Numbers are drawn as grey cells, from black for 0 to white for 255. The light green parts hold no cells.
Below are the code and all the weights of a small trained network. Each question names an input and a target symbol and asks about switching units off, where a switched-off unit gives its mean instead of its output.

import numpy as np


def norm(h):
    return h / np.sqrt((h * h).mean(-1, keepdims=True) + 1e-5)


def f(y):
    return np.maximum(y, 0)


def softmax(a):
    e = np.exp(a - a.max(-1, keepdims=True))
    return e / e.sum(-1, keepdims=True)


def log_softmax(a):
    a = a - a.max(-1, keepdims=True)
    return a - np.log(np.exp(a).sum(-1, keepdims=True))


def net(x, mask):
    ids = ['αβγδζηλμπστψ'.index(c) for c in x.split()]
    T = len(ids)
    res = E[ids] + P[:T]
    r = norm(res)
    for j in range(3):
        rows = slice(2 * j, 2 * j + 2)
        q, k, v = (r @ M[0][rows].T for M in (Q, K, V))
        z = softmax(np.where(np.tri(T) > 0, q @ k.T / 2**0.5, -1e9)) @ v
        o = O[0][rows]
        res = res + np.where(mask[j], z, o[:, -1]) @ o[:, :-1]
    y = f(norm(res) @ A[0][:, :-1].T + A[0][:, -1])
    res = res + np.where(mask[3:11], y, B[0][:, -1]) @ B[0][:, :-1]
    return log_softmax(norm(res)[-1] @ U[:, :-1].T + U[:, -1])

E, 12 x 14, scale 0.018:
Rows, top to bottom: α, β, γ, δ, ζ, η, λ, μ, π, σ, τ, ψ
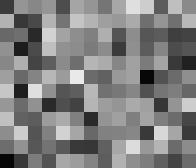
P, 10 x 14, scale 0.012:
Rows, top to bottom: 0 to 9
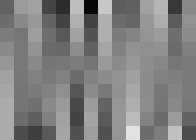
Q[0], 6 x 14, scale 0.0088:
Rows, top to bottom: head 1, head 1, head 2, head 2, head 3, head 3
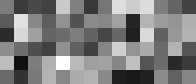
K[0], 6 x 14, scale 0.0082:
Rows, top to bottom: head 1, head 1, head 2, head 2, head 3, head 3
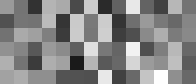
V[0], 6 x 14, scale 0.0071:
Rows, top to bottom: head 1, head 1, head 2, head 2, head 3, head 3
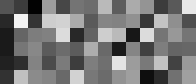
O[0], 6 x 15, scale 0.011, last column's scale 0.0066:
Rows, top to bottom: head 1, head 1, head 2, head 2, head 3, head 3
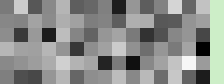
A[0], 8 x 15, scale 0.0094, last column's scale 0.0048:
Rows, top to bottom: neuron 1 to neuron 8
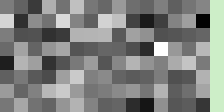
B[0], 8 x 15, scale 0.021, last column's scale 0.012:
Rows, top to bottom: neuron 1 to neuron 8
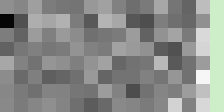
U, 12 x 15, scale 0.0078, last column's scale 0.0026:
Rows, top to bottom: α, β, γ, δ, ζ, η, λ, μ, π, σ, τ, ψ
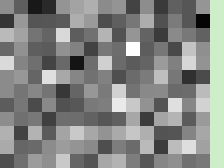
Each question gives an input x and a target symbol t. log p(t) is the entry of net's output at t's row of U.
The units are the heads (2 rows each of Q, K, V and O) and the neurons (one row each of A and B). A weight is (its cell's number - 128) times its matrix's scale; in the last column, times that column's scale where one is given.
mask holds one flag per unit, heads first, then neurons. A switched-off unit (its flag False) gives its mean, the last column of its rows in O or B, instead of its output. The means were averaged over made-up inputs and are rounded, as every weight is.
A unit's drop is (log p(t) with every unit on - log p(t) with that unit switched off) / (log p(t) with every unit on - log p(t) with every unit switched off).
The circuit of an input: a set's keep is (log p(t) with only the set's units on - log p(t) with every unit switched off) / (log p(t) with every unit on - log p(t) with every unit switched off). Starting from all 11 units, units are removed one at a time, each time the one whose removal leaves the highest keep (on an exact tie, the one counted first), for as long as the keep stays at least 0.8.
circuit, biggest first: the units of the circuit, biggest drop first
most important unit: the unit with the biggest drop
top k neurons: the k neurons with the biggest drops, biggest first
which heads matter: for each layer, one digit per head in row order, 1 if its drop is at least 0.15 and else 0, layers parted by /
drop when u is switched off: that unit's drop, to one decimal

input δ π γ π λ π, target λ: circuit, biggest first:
(head 1; head 2)
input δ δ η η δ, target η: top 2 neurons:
(neuron 6; neuron 4)
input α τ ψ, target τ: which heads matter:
001
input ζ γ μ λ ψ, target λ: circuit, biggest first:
(head 1; head 2; neuron 3)
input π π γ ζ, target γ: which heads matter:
110
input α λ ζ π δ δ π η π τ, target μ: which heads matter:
001
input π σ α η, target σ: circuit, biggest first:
(head 1)
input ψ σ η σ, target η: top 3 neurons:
(neuron 4; neuron 7; neuron 6)
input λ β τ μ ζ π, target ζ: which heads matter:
011
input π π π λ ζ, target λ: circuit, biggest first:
(head 2; head 1)
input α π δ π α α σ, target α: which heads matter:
101
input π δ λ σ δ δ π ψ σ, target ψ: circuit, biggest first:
(head 2; neuron 2)
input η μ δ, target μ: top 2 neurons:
(neuron 4; neuron 8)
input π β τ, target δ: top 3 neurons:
(neuron 4; neuron 6; neuron 1)
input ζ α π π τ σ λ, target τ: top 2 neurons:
(neuron 1; neuron 4)
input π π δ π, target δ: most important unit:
head 1
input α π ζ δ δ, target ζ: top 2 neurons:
(neuron 7; neuron 3)
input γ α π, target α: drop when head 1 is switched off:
0.3
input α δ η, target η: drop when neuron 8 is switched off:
0.0
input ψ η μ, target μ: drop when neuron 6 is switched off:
0.1
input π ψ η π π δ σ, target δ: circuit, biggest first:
(neuron 4)
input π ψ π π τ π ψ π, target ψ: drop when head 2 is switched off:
1.3
